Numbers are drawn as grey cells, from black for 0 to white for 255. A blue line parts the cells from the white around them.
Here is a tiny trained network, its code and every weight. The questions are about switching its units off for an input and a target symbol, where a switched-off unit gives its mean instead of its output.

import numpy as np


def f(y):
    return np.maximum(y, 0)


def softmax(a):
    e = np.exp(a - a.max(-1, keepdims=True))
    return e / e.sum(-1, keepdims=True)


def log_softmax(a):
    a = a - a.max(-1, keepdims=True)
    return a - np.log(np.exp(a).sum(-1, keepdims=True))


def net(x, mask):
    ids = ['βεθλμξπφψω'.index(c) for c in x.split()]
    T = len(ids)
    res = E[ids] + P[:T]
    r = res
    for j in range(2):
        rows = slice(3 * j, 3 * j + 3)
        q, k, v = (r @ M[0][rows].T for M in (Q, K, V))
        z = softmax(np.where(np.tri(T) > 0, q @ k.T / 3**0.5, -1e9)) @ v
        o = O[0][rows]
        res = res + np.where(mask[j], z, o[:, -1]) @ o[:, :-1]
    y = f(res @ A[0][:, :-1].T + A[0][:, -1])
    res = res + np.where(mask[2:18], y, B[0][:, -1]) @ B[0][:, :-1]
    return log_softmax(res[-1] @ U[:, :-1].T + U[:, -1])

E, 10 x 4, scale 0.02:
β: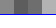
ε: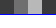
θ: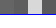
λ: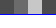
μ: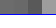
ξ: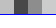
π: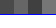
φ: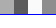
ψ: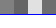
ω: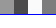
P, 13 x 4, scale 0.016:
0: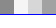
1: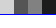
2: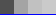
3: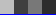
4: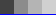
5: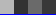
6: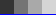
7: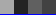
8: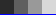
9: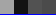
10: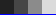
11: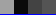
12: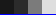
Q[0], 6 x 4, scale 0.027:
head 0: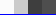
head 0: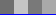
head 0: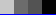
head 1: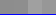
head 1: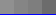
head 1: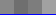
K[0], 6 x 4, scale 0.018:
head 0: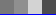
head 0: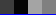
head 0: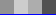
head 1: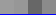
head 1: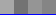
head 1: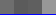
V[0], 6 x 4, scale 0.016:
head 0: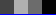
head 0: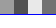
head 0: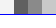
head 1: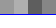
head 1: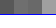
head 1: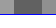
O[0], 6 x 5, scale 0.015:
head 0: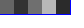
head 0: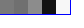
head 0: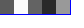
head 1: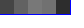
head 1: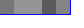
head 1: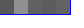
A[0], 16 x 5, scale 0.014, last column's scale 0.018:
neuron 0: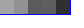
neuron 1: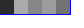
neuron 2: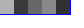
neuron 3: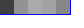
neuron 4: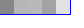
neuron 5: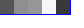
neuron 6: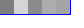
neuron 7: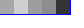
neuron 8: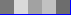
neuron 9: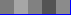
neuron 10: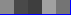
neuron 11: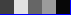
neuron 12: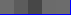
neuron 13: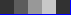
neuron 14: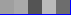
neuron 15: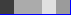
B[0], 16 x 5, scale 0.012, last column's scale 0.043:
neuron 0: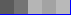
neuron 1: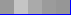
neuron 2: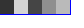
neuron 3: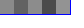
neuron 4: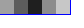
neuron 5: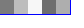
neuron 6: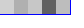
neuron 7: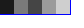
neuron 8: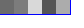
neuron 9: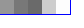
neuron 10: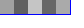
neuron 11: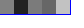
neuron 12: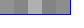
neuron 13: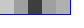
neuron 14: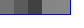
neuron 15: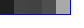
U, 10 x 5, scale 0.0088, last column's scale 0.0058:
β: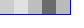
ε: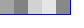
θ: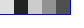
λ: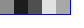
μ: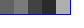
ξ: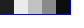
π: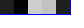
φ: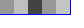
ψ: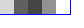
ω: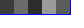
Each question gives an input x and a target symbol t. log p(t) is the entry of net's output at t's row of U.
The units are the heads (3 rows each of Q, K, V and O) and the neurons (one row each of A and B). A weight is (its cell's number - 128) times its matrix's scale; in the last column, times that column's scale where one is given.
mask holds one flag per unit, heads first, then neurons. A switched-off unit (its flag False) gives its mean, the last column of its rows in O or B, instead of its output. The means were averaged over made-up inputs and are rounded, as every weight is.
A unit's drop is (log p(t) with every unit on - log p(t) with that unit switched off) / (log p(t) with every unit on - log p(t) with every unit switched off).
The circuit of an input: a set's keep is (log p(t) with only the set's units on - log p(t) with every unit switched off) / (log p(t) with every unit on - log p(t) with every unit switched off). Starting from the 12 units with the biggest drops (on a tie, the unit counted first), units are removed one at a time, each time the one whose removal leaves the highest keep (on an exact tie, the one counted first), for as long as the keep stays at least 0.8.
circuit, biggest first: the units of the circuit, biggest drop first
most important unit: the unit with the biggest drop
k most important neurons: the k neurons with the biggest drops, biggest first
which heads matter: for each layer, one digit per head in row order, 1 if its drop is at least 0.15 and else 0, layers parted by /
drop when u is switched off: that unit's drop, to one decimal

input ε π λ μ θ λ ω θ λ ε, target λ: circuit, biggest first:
(head 0; neuron 13)
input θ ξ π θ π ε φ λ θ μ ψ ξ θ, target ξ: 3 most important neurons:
(neuron 7; neuron 6; neuron 1)
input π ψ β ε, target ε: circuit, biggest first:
(head 0; neuron 7; neuron 11)
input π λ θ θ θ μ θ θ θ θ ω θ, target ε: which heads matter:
10
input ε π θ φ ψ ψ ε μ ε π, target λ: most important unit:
neuron 2
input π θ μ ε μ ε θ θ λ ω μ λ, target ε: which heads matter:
10
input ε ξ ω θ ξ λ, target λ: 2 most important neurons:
(neuron 2; neuron 13)
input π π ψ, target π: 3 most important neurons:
(neuron 15; neuron 5; neuron 6)
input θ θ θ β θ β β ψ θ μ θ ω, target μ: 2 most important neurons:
(neuron 9; neuron 6)
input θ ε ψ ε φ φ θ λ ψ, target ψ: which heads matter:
00
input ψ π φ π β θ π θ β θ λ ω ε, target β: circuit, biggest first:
(neuron 6; head 0)
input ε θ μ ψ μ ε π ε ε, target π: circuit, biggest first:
(neuron 15; head 0)
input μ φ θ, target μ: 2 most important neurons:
(neuron 15; neuron 9)
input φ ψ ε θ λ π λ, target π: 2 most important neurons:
(neuron 15; neuron 5)
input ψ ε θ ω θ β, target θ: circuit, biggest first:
(neuron 2)
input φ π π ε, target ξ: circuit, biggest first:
(head 0; neuron 0)
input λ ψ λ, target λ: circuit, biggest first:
(head 0; neuron 5; neuron 8)
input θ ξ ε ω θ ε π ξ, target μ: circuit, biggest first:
(head 0; neuron 9; neuron 2)
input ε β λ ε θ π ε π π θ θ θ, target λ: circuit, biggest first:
(head 0; neuron 13)
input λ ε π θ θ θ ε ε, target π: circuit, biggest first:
(head 0)
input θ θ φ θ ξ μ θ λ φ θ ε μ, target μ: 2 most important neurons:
(neuron 9; neuron 6)
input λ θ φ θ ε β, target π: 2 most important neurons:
(neuron 2; neuron 10)
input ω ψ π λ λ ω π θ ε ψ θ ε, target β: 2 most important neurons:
(neuron 7; neuron 11)
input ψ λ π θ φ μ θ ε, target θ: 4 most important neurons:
(neuron 7; neuron 2; neuron 15; neuron 4)
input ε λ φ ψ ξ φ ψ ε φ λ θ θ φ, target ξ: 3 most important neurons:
(neuron 7; neuron 6; neuron 8)
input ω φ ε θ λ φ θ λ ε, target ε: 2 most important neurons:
(neuron 13; neuron 2)
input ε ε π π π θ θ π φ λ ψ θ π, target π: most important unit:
neuron 15
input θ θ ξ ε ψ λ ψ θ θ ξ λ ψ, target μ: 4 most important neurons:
(neuron 9; neuron 6; neuron 5; neuron 0)
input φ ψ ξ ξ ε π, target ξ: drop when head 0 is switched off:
1.1
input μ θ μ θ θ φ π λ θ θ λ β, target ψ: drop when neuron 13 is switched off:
-0.1
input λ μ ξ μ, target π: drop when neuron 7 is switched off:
0.0
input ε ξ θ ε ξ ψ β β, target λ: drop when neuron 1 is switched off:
0.1
